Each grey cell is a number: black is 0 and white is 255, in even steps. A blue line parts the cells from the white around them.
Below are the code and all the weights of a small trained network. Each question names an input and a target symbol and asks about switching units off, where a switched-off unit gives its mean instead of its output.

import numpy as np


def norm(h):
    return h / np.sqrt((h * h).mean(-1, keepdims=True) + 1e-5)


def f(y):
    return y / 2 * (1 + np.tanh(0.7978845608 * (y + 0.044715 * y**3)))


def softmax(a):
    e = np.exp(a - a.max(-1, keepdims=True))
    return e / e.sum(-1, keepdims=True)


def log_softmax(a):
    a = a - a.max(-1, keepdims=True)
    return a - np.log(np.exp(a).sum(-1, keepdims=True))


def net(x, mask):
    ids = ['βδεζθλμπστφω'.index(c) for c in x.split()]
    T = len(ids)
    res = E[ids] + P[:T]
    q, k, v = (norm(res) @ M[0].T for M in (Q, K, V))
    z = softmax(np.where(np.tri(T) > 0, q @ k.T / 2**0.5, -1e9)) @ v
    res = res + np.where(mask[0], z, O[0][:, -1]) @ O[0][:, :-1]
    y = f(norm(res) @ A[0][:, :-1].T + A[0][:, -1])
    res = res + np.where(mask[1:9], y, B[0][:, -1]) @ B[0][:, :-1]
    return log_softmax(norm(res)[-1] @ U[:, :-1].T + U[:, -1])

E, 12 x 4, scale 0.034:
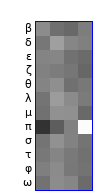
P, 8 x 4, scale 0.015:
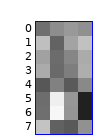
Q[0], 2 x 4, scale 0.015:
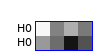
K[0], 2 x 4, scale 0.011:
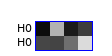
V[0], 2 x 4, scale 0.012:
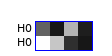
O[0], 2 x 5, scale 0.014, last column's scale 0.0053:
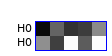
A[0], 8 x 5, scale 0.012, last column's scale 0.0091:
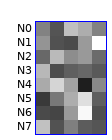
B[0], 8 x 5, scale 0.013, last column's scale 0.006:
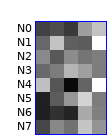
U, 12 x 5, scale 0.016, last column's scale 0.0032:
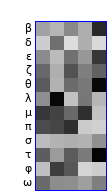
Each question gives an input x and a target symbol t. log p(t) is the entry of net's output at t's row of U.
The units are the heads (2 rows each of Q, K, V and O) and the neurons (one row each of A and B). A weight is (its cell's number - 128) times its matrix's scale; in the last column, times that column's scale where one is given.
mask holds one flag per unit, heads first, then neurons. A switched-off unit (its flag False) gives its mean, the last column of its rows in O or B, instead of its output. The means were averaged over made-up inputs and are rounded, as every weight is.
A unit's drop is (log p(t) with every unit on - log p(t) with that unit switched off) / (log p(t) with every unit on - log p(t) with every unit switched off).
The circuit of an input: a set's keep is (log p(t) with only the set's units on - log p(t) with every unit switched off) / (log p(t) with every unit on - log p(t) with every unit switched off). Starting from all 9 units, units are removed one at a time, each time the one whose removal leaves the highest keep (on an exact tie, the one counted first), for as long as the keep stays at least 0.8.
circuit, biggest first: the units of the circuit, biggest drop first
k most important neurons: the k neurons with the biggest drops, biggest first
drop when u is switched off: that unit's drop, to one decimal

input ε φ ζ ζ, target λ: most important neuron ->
[N0]
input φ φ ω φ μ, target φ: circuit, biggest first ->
[H0, N0]
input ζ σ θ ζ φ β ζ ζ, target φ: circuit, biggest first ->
[H0, N7]
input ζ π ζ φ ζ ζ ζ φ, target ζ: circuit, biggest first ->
[H0, N1]
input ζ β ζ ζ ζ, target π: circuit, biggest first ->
[H0, N7]
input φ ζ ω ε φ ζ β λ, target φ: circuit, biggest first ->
[N0, H0]
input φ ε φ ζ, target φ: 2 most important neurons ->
[N0, N7]
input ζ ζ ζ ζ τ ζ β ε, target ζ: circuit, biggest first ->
[N1, H0]
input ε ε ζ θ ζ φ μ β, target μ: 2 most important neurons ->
[N1, N4]
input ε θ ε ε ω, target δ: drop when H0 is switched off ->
0.7
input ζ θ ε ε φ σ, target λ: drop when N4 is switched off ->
0.1
